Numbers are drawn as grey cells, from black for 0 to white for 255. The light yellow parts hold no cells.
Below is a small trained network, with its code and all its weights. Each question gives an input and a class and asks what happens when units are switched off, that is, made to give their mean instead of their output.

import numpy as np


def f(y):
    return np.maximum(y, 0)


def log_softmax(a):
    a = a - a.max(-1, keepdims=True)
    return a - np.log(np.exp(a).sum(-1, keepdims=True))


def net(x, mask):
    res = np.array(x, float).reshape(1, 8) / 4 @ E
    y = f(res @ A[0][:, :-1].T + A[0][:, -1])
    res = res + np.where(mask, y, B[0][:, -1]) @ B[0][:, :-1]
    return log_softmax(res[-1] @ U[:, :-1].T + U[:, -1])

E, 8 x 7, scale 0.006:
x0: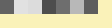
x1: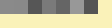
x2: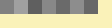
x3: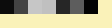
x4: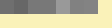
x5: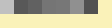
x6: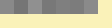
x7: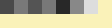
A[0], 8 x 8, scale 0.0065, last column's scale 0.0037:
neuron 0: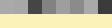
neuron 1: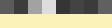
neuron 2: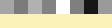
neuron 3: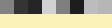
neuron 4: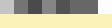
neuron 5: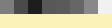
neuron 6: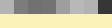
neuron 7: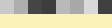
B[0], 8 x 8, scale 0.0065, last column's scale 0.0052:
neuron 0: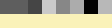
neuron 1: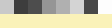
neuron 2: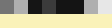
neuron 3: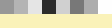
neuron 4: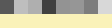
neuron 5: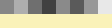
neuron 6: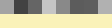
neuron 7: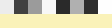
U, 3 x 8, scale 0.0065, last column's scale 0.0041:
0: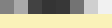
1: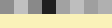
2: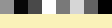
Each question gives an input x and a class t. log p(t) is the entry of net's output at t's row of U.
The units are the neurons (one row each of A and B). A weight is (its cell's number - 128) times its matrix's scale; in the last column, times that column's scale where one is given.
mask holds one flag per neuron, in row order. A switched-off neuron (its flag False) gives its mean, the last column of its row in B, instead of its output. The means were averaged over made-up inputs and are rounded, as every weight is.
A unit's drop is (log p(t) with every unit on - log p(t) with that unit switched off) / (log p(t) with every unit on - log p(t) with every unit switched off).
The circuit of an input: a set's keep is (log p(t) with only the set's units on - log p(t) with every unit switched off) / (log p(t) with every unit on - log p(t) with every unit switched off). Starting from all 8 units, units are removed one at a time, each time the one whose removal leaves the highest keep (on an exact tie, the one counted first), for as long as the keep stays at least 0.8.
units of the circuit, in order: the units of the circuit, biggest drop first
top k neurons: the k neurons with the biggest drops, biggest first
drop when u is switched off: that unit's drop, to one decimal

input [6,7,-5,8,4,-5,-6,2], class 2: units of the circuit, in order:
(neuron 1)
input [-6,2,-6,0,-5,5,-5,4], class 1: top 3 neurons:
(neuron 3; neuron 2; neuron 4)
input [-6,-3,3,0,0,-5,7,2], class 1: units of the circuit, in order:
(neuron 3; neuron 2)
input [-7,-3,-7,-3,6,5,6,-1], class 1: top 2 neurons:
(neuron 3; neuron 4)
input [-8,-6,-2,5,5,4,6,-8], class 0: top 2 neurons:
(neuron 2; neuron 7)
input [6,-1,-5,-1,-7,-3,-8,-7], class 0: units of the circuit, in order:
(neuron 2; neuron 3)
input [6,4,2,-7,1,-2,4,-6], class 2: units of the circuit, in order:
(neuron 7; neuron 3)
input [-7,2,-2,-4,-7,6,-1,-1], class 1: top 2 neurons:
(neuron 3; neuron 4)
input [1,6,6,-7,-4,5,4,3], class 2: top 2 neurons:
(neuron 7; neuron 0)
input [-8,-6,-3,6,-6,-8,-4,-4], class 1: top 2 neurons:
(neuron 3; neuron 7)
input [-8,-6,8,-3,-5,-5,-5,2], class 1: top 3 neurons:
(neuron 3; neuron 2; neuron 4)
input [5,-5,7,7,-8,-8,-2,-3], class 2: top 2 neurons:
(neuron 1; neuron 3)
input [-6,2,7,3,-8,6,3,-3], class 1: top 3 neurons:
(neuron 4; neuron 3; neuron 7)
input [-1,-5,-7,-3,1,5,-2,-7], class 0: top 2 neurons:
(neuron 2; neuron 1)
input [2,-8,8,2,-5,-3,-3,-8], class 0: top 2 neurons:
(neuron 2; neuron 3)
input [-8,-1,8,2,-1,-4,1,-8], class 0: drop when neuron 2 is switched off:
0.5
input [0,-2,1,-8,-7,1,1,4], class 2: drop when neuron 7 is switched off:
0.5
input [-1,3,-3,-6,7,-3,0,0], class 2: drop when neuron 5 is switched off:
0.0
